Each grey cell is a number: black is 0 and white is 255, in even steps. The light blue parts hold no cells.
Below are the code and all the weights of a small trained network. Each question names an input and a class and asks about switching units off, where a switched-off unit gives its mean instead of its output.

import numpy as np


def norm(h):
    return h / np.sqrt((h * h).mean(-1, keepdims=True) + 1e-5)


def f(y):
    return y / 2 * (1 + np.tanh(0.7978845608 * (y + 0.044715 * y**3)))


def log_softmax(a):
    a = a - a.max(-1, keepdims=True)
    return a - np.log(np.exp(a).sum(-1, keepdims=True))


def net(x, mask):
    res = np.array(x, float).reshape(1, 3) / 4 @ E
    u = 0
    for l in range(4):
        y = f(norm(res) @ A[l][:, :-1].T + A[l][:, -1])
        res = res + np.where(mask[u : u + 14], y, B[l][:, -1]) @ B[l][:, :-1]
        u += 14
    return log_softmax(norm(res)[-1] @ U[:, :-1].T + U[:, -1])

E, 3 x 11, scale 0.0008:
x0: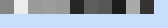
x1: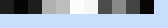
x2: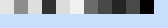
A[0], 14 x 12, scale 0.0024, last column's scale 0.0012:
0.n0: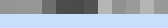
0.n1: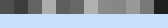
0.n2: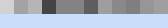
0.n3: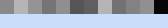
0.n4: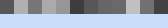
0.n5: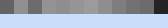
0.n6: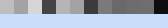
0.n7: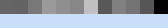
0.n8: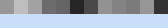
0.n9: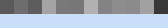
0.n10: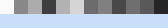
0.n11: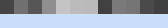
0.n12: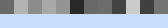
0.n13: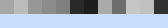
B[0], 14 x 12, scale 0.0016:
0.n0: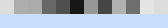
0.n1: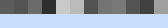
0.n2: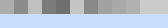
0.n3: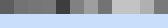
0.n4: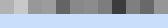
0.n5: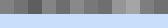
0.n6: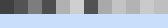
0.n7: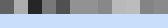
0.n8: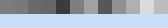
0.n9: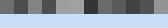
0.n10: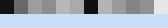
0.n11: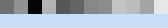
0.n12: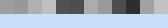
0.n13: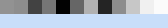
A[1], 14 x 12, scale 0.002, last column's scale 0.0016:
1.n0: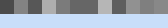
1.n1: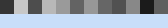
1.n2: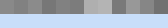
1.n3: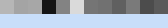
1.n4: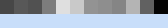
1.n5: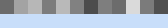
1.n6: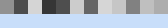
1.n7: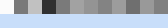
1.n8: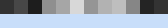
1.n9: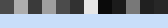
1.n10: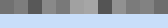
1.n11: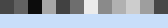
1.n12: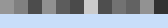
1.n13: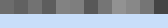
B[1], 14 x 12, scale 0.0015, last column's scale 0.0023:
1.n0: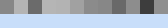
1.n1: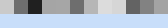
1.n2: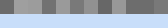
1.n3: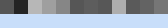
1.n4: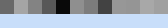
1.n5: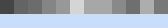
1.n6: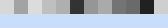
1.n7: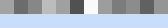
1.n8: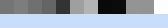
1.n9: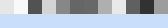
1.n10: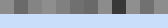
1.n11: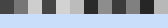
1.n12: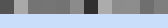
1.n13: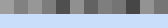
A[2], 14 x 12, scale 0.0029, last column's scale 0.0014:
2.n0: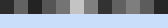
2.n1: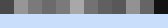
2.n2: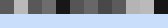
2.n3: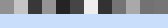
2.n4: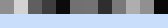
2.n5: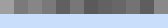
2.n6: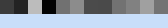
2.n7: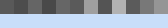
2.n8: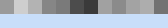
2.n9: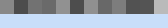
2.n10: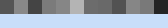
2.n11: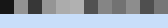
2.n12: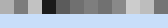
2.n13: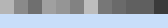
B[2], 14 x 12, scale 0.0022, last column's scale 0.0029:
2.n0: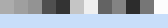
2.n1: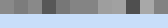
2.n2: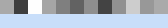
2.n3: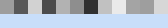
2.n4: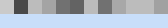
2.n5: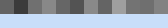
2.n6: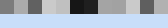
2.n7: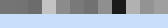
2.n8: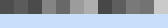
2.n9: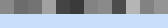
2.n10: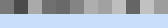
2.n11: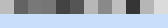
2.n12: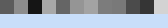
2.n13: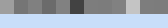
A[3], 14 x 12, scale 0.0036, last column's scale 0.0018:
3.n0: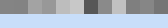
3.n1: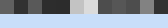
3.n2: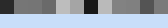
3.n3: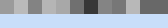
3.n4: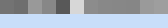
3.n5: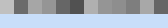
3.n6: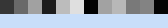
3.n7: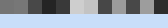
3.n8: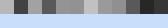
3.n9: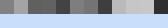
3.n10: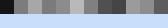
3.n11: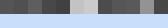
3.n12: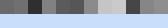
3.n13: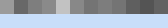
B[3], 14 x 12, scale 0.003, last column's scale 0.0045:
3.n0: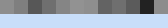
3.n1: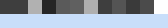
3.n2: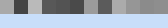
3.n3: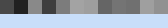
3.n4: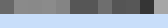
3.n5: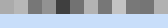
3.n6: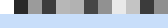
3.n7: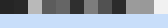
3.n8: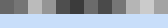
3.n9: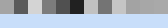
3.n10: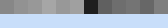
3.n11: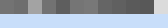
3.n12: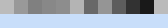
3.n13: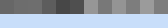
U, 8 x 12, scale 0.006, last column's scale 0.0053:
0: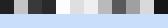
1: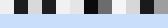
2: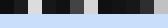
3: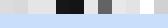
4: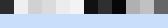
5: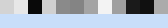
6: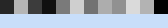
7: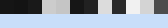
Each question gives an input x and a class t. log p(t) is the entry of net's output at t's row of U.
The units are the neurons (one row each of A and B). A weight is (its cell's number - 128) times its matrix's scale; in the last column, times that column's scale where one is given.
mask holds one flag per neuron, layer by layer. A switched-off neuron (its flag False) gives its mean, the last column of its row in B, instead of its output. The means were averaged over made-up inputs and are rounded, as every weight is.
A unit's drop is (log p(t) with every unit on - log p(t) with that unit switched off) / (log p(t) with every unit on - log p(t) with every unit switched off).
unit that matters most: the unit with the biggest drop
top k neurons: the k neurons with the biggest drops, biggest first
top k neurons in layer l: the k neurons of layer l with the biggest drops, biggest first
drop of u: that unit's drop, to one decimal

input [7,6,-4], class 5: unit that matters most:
1.n9
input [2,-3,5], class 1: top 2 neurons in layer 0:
0.n10, 0.n6
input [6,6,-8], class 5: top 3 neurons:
1.n9, 1.n1, 0.n6
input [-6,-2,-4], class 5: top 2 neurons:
2.n0, 3.n7
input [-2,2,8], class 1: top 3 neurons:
0.n10, 3.n6, 2.n6
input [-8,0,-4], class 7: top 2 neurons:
3.n1, 2.n6
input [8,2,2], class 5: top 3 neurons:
3.n7, 3.n1, 1.n1
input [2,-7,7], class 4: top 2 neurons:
2.n3, 0.n10
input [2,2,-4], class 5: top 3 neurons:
1.n9, 0.n6, 0.n10
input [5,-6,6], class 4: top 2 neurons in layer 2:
2.n11, 2.n0
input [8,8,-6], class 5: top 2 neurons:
1.n9, 1.n1
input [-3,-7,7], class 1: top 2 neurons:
0.n10, 0.n6
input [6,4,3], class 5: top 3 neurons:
1.n1, 1.n9, 0.n12
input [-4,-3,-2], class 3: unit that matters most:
0.n0
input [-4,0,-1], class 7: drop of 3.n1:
0.3
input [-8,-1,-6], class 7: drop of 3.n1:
0.4
